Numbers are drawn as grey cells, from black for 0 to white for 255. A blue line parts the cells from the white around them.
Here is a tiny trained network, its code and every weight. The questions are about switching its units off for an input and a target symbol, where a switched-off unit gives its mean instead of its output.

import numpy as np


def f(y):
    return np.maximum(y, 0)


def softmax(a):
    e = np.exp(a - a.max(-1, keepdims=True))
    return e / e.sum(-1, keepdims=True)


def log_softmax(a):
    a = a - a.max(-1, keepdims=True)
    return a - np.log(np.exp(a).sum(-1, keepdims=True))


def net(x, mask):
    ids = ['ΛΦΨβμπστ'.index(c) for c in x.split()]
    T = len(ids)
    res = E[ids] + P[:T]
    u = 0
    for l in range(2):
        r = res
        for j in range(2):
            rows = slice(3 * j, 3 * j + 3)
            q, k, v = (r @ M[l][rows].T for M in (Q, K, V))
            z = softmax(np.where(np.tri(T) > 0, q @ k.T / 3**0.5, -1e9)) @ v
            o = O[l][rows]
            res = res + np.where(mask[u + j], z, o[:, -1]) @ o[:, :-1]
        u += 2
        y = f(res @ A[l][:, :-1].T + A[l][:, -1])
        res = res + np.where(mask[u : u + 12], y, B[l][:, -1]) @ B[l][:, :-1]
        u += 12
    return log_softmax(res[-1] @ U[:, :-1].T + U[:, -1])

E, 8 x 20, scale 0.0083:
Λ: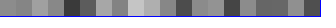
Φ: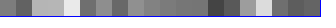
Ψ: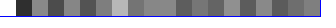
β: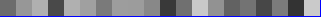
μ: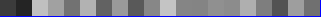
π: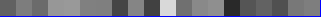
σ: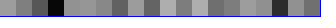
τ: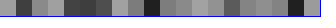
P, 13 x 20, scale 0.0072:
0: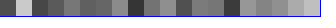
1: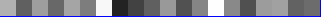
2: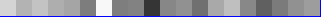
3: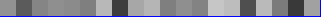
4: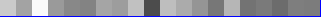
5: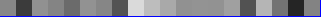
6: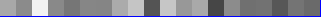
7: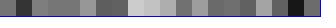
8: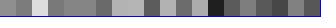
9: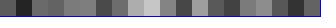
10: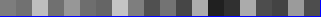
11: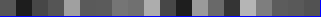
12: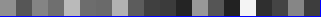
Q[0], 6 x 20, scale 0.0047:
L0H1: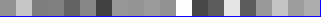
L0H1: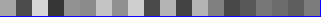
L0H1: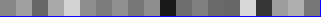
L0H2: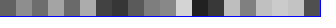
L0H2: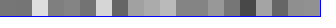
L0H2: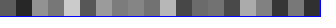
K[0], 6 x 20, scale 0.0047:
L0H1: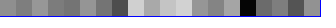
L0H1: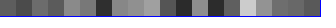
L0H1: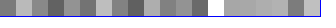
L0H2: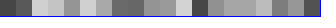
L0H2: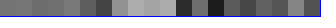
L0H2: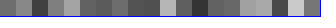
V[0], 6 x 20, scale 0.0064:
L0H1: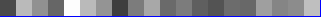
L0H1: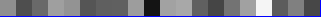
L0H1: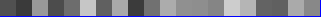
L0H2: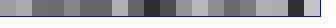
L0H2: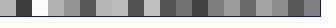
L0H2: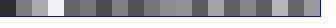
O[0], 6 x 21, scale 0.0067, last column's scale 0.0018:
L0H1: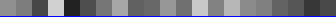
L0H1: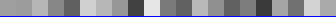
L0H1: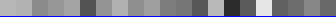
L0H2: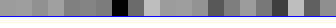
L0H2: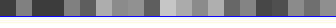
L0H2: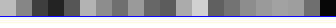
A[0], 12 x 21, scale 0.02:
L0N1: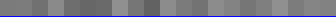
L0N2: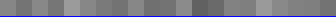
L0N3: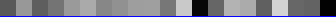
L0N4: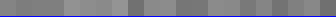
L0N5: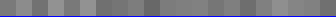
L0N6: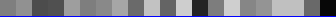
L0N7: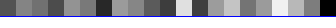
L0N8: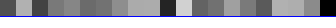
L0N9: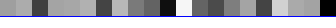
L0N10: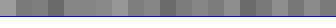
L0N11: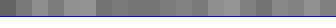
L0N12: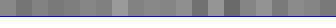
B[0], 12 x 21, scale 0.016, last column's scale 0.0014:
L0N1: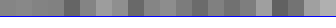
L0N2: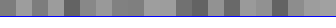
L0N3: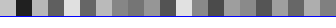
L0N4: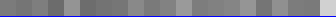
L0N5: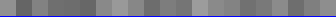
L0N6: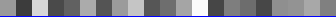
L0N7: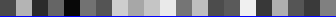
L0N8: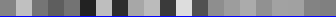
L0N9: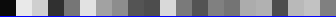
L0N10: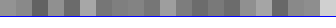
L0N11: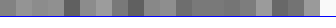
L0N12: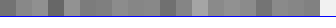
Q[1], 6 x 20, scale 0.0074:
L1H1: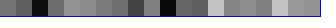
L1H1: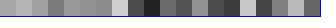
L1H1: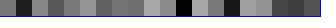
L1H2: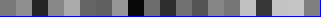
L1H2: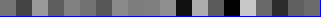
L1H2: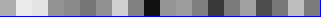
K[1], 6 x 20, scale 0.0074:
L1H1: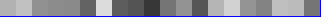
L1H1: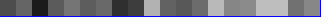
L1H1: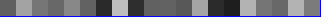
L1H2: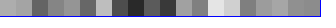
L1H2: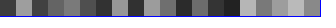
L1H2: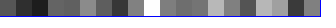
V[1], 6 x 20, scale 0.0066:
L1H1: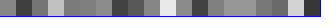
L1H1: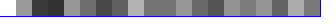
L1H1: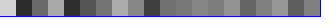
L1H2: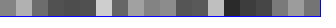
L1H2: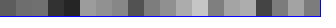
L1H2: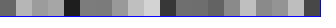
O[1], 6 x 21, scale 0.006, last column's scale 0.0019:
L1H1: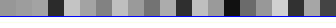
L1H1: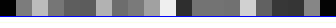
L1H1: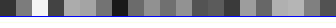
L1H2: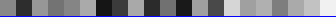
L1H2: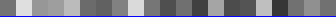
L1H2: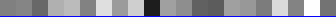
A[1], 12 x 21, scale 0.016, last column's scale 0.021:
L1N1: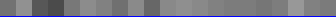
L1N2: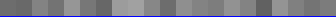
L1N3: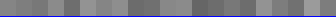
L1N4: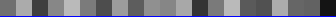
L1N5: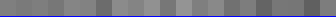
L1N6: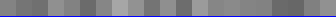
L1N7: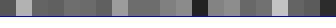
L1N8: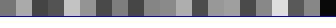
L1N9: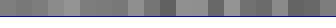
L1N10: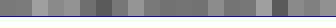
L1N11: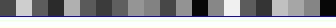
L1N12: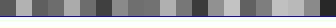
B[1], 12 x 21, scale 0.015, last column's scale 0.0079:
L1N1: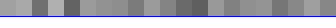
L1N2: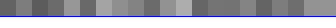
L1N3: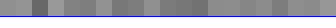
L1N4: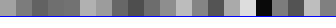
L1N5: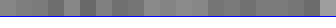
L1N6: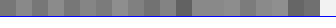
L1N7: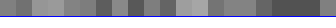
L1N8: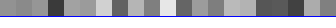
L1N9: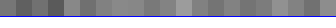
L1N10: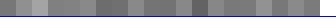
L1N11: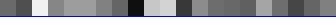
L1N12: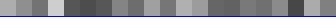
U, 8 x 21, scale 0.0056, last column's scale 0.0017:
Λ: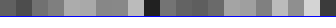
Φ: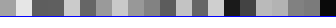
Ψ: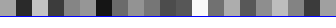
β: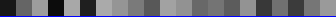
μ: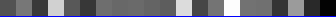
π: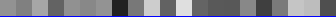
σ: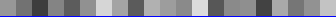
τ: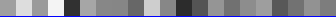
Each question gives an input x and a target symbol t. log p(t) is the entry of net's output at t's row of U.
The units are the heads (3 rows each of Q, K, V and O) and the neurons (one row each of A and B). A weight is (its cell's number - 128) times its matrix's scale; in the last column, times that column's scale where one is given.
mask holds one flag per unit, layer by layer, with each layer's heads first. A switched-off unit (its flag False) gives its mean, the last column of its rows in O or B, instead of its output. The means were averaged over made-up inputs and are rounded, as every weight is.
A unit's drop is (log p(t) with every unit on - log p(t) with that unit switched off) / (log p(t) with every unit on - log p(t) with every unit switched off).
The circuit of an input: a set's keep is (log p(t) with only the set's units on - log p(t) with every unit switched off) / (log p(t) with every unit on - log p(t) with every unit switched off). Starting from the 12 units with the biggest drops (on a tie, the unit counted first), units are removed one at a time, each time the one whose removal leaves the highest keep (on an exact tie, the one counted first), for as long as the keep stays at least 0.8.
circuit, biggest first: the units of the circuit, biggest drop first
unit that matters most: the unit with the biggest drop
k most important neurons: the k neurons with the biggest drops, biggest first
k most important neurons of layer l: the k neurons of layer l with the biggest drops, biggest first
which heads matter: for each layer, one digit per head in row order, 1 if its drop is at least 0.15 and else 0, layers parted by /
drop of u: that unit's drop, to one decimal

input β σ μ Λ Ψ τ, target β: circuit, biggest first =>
[L0H1 L1H1 L0H2]
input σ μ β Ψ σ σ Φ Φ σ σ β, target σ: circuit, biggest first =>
[L0H2 L1H2 L1N10]
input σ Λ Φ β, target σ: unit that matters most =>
L1H2
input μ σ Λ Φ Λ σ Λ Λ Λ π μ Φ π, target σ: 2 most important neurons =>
[L1N10 L0N2]
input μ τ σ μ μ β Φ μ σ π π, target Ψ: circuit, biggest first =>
[L1H2 L0H1]
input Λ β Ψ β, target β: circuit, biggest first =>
[L0H1 L1H1]
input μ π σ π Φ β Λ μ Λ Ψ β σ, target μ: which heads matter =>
11 / 10
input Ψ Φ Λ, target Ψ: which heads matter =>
00 / 11
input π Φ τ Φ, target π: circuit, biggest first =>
[L0H2 L1H1 L1N6 L0N5]
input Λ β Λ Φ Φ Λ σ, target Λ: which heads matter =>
00 / 01
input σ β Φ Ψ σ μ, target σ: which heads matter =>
01 / 01
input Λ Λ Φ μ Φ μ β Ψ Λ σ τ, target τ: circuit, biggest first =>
[L0N1 L1N3]
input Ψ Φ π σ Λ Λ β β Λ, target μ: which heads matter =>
00 / 10
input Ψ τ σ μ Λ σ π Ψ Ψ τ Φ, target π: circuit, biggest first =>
[L1N6 L1H1]
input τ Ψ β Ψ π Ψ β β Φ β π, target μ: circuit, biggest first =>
[L1H1]
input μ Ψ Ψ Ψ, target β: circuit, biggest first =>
[L0H2 L1H1]
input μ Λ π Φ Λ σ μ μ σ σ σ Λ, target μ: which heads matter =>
11 / 10
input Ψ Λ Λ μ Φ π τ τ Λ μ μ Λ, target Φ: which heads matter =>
01 / 10
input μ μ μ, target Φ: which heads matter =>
00 / 00
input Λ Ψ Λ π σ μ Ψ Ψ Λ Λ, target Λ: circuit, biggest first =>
[L1H2]
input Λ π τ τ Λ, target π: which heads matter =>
10 / 10
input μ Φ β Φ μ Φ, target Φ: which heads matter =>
00 / 01
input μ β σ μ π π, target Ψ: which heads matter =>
00 / 01
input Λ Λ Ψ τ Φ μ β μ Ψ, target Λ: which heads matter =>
01 / 01
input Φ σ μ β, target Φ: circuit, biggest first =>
[L1H1 L1H2]
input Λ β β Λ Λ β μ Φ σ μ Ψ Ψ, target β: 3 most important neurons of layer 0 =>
[L0N4 L0N11 L0N12]
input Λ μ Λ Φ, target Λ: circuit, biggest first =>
[L1H2]
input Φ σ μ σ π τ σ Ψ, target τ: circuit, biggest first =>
[L0N10 L0H1]
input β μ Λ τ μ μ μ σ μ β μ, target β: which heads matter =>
11 / 00
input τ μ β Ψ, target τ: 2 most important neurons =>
[L0N10 L0N2]
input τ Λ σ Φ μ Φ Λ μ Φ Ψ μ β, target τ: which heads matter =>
11 / 11
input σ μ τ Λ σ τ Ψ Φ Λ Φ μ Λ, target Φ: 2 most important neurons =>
[L0N11 L1N2]
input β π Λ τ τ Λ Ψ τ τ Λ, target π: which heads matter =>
10 / 00
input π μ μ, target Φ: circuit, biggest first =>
[L1H1]
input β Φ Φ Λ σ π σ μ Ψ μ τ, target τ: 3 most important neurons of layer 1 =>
[L1N3 L1N2 L1N9]
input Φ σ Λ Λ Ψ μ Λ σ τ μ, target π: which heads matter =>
10 / 10
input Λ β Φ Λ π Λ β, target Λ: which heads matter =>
00 / 01
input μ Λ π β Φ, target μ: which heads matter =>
11 / 10
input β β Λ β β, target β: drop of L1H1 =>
0.3
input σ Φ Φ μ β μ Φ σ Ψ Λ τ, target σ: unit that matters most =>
L0H2
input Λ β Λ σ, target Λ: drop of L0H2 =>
0.1
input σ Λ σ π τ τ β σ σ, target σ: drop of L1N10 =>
0.5
